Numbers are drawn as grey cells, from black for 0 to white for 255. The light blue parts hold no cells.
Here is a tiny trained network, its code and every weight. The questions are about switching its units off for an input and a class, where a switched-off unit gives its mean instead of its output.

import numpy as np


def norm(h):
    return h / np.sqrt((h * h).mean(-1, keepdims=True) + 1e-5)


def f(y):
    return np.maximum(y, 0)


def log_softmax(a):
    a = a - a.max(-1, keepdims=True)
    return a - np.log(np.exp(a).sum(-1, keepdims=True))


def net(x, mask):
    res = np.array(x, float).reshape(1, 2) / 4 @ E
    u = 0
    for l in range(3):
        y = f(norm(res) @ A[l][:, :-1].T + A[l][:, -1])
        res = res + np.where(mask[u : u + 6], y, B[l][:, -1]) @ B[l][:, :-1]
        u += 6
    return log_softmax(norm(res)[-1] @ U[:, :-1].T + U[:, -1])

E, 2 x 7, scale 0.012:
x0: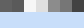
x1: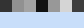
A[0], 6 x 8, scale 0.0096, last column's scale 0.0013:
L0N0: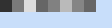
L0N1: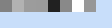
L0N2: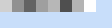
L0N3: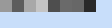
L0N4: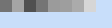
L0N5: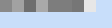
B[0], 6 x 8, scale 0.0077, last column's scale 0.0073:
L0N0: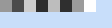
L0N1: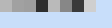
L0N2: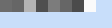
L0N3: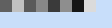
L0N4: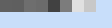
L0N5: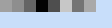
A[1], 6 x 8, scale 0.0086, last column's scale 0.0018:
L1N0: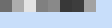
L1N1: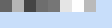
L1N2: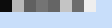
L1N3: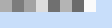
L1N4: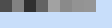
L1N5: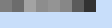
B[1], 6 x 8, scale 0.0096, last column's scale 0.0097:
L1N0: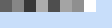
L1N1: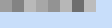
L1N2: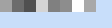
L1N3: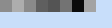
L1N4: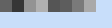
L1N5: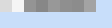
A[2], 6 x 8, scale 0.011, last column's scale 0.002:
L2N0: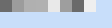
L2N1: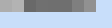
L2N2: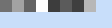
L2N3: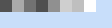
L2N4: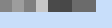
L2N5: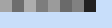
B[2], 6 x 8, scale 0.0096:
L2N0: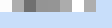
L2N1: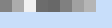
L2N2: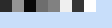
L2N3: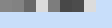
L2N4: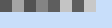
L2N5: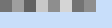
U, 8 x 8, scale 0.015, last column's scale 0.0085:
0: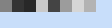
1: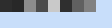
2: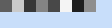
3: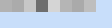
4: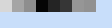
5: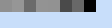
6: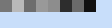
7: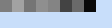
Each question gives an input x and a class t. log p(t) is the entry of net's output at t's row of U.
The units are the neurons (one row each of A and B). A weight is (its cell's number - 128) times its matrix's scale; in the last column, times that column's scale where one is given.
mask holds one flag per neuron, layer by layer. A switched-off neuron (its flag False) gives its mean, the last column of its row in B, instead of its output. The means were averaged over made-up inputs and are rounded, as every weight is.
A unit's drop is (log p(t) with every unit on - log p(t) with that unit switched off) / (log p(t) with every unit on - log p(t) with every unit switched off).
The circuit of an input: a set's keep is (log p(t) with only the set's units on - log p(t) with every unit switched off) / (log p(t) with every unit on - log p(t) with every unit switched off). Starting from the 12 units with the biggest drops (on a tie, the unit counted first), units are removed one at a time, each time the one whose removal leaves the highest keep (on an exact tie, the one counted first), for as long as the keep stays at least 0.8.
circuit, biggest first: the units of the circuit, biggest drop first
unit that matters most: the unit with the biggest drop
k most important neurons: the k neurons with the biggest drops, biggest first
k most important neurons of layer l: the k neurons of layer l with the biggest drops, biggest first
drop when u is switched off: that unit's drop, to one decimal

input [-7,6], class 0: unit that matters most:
L1N2
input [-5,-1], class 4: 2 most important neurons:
L2N2, L1N0
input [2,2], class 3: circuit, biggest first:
L0N0, L2N2
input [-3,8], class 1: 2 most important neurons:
L0N0, L2N2
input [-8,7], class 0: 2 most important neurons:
L1N2, L2N2
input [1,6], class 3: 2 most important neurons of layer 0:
L0N0, L0N4
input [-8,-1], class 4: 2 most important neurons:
L2N2, L1N0
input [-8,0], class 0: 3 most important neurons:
L0N0, L0N4, L1N4
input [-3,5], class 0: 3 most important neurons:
L1N2, L0N1, L0N2
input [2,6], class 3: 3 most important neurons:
L0N0, L2N2, L2N0
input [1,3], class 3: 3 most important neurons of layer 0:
L0N0, L0N4, L0N3
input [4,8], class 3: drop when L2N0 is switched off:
0.1
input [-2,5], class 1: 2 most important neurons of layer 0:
L0N0, L0N3
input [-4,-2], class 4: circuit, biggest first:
L2N2
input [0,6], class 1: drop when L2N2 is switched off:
0.3
